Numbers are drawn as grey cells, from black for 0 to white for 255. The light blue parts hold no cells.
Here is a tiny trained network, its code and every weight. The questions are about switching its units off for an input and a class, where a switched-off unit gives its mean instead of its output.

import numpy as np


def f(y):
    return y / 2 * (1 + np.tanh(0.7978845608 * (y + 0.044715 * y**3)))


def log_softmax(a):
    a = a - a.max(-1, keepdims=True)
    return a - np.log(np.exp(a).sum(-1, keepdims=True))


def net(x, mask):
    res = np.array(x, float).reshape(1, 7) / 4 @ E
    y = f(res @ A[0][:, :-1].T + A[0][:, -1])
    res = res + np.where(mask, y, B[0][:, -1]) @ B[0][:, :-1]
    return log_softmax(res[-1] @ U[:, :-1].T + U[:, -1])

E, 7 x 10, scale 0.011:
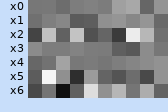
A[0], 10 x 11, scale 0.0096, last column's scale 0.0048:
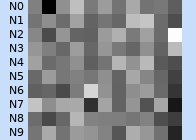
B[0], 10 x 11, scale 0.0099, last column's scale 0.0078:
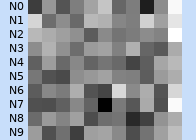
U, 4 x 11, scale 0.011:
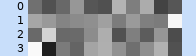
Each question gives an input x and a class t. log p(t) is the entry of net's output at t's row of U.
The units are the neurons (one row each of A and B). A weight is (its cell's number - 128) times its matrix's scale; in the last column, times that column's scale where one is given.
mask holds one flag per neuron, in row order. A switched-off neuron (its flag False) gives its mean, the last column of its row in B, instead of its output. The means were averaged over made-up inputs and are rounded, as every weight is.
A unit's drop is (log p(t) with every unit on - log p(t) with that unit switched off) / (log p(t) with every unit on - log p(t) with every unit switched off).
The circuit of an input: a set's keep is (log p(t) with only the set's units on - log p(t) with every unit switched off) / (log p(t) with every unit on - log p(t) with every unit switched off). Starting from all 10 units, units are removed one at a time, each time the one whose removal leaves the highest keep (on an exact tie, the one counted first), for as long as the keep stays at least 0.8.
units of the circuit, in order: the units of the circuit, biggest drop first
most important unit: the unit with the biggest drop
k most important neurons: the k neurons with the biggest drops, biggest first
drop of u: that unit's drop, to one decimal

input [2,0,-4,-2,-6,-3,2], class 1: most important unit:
N1
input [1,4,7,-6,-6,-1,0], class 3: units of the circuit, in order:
(N1 N9)
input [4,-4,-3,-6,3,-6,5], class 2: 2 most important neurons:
(N0 N7)
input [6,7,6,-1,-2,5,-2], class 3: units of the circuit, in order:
(N1 N9 N0 N5)
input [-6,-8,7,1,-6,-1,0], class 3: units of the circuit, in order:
(N1 N9)
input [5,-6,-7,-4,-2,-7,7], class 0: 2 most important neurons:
(N6 N1)
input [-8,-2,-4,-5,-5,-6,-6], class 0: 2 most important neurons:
(N7 N1)
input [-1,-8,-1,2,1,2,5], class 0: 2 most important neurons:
(N6 N0)
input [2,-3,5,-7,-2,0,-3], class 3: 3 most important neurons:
(N1 N9 N6)
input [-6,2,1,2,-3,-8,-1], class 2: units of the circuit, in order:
(N0 N4)
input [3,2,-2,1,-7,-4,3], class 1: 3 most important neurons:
(N7 N2 N3)
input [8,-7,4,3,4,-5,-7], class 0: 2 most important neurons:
(N7 N2)
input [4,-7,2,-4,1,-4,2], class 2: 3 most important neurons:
(N0 N7 N8)
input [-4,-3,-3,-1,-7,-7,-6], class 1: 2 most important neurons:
(N0 N3)
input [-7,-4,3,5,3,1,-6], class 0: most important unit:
N7
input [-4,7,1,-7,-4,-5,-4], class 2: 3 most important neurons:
(N0 N4 N6)
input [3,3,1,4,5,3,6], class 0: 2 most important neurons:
(N6 N0)
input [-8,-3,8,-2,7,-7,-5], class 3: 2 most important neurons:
(N1 N9)
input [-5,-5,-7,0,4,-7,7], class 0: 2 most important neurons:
(N6 N1)
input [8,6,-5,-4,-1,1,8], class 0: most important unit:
N6
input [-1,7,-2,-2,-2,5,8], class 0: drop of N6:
0.5
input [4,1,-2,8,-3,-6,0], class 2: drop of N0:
0.2
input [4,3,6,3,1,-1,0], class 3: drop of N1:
0.3
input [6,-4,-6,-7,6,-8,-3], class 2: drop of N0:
0.6
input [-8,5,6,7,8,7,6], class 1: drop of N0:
0.3
